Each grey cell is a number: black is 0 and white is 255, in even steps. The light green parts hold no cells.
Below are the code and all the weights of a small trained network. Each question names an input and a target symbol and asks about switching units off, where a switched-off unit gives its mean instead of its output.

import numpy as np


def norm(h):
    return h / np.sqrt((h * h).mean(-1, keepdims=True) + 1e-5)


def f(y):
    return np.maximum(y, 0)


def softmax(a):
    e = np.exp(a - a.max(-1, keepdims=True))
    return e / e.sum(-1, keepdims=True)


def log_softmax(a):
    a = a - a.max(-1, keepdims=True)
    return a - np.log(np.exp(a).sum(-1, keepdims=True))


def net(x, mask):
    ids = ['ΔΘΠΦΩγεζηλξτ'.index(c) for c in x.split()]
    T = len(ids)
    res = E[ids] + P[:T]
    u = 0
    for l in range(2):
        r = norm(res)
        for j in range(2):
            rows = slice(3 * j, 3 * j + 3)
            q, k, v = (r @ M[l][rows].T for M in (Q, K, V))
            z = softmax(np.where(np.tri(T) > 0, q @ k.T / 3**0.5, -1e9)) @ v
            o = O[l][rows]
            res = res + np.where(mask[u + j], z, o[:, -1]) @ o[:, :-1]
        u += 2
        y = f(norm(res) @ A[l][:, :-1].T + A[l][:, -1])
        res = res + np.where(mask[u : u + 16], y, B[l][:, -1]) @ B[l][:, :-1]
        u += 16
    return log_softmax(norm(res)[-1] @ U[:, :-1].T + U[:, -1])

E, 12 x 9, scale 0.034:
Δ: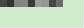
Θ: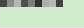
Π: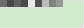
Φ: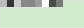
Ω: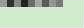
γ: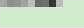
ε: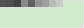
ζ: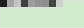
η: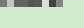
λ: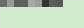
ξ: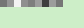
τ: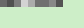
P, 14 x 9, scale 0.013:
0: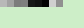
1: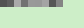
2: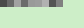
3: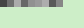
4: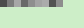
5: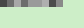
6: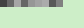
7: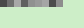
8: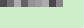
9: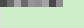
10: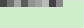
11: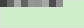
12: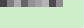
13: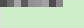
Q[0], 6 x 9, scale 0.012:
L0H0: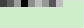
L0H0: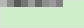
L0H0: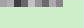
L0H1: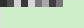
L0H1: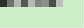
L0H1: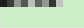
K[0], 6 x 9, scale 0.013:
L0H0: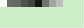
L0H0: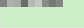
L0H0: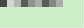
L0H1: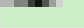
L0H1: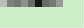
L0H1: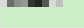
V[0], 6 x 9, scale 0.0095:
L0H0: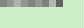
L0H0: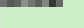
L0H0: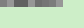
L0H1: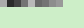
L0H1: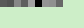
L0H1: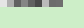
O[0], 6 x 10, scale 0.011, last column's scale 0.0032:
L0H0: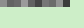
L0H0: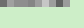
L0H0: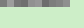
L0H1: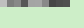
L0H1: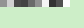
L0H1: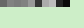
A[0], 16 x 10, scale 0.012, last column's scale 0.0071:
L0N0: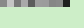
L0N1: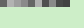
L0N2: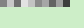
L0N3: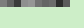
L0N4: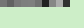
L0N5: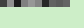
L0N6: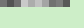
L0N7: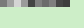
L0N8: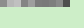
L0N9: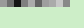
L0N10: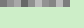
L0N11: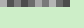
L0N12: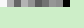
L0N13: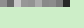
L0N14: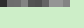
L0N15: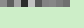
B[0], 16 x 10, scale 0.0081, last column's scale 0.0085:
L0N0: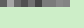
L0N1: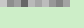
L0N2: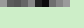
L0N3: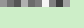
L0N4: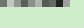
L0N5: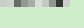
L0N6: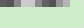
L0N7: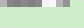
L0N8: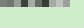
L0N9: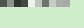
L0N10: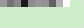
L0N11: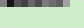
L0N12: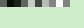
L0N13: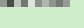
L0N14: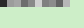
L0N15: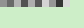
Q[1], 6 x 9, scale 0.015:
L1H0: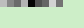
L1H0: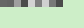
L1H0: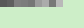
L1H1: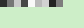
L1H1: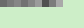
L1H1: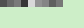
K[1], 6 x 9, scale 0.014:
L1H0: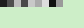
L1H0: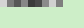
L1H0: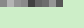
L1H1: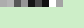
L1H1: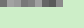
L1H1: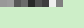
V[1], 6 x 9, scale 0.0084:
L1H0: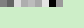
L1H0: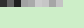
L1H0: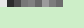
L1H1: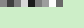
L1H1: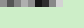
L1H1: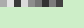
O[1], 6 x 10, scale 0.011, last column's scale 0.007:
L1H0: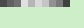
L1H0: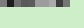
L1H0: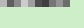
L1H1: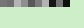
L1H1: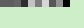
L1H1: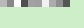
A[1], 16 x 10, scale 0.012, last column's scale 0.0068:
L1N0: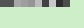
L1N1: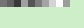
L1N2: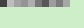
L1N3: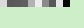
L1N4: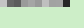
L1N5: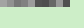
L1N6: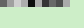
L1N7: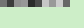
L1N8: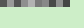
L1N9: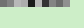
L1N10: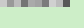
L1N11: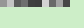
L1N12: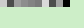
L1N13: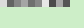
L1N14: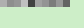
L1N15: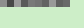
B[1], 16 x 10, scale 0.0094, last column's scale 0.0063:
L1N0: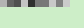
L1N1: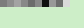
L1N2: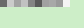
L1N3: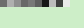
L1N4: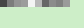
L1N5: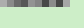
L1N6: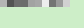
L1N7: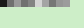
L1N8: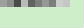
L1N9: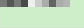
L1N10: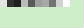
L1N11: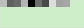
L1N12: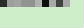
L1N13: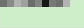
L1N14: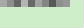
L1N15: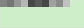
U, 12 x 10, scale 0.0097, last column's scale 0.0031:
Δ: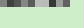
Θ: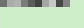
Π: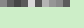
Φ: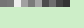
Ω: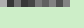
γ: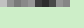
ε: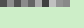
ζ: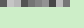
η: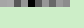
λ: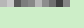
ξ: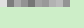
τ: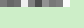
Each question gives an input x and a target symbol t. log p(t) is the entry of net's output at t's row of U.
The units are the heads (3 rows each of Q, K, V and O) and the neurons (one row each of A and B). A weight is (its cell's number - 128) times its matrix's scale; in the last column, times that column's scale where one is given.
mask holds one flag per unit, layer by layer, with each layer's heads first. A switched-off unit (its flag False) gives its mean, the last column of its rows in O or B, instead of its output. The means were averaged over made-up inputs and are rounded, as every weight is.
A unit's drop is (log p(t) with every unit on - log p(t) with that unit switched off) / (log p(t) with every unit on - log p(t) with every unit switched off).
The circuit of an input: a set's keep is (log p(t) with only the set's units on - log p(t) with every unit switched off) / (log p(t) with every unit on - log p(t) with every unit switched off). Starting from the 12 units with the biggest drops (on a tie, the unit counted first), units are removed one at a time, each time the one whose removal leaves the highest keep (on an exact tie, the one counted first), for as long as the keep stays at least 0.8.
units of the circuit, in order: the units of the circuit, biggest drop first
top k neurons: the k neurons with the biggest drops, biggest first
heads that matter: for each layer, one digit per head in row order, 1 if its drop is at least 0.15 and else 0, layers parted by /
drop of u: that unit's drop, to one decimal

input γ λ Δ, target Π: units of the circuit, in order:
(L1H1)
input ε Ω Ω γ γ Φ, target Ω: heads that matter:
00 / 10
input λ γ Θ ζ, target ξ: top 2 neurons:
(L1N10; L0N5)
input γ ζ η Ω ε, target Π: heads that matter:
01 / 01
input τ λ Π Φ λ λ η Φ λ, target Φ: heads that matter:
00 / 11
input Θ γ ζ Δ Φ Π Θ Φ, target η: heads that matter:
01 / 10
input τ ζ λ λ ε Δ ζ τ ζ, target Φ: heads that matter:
01 / 11
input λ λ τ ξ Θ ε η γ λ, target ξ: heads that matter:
00 / 01
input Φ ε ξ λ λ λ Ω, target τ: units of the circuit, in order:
(L1H0; L1H1)
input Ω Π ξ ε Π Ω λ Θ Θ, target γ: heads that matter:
01 / 10
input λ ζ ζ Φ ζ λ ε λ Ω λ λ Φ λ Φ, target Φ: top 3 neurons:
(L1N12; L1N13; L0N5)
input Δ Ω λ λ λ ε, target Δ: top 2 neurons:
(L0N7; L0N10)
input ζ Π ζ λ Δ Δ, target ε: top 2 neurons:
(L1N1; L1N10)
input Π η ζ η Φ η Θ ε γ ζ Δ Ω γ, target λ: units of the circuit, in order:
(L0H1)
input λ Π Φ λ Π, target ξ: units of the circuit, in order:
(L1H1; L0N5)
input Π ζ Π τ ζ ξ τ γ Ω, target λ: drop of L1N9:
0.0
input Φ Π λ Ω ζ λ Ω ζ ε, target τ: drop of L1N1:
-0.1
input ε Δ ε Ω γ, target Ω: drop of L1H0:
0.6
